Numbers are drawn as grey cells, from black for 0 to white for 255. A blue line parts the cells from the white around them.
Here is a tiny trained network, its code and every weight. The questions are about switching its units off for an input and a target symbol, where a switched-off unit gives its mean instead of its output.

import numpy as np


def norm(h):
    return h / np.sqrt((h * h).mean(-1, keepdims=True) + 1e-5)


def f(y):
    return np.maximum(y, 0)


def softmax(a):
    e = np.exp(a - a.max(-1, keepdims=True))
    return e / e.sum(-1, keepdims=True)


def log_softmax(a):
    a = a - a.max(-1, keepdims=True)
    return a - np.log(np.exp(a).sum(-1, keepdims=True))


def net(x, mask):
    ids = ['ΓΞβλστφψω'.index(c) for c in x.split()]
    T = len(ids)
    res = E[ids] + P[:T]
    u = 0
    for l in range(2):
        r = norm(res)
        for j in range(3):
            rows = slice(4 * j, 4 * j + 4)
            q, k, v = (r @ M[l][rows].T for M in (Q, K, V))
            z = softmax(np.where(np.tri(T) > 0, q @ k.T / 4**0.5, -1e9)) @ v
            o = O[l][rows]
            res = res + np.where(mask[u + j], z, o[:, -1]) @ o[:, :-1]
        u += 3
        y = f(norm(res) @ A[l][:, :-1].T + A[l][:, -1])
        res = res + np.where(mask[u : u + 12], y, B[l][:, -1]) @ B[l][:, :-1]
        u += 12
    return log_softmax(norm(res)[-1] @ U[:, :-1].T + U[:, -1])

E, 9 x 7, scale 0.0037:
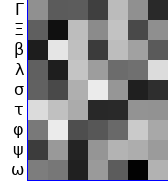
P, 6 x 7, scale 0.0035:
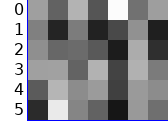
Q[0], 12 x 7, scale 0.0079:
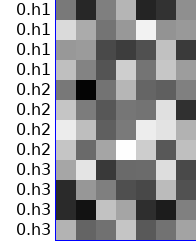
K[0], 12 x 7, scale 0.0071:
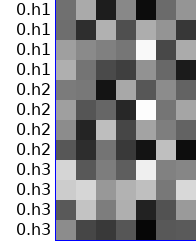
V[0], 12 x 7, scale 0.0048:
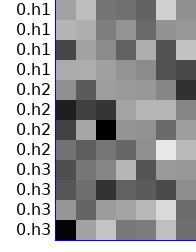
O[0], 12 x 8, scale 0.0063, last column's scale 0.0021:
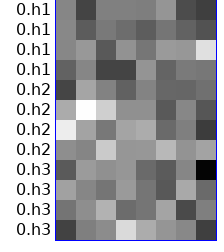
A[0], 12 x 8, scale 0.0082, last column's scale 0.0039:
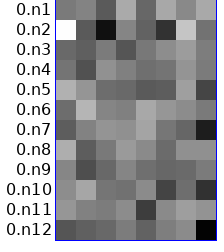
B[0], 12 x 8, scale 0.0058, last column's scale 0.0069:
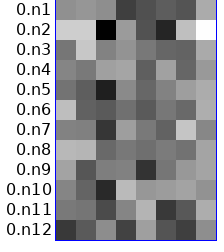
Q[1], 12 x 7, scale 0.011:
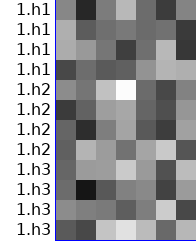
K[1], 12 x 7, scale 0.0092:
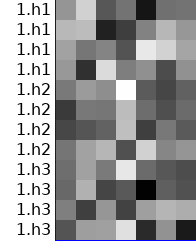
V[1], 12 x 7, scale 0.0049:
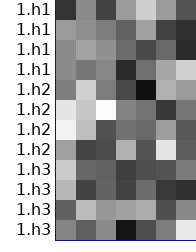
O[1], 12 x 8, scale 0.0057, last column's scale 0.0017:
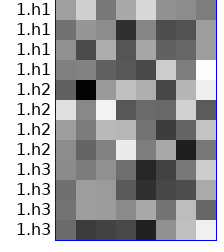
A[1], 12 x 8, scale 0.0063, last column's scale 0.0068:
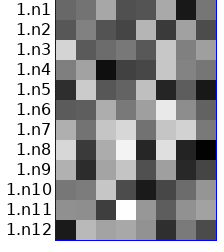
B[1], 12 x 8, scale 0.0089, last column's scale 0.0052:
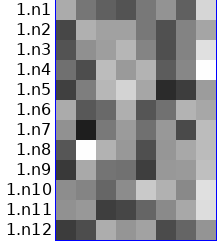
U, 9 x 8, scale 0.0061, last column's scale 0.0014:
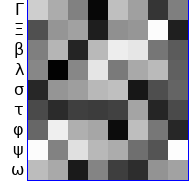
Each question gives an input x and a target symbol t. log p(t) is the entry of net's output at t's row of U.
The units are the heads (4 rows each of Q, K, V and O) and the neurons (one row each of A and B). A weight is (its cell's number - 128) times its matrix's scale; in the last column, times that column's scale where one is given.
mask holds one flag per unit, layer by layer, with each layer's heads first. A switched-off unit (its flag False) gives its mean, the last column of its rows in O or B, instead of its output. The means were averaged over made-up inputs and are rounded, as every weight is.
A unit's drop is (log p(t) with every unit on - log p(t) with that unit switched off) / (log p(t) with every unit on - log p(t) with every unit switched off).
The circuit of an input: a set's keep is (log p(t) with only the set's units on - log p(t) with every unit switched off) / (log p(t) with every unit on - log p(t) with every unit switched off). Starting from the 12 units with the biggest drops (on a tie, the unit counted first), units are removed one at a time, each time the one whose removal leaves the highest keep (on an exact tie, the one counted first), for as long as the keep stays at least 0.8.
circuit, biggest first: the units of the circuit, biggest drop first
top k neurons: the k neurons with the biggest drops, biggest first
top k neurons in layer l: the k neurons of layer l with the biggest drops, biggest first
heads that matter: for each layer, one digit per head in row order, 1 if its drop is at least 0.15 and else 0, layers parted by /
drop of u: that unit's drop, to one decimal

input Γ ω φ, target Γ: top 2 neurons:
[0.n2, 1.n10]
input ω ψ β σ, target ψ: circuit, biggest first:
[0.h2, 1.h2, 0.n2]
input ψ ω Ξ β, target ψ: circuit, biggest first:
[0.h2, 1.h2]
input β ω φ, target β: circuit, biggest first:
[0.h3, 0.n2, 1.h3]
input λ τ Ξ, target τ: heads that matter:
010 / 000
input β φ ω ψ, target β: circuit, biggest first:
[0.h3, 0.n2, 1.h3]
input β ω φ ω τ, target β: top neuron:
[0.n2]
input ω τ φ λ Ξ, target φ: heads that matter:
100 / 000
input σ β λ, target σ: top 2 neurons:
[0.n12, 0.n9]
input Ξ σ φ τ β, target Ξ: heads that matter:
000 / 010
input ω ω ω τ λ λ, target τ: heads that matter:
110 / 000
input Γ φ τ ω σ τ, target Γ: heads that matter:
001 / 000
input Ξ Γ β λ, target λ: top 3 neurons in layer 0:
[0.n2, 0.n5, 0.n1]
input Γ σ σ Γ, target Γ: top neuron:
[0.n2]
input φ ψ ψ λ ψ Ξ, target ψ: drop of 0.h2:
0.7
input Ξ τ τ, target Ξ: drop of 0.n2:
0.2
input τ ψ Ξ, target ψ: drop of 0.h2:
1.0
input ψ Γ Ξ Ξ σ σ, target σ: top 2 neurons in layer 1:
[1.n5, 1.n12]
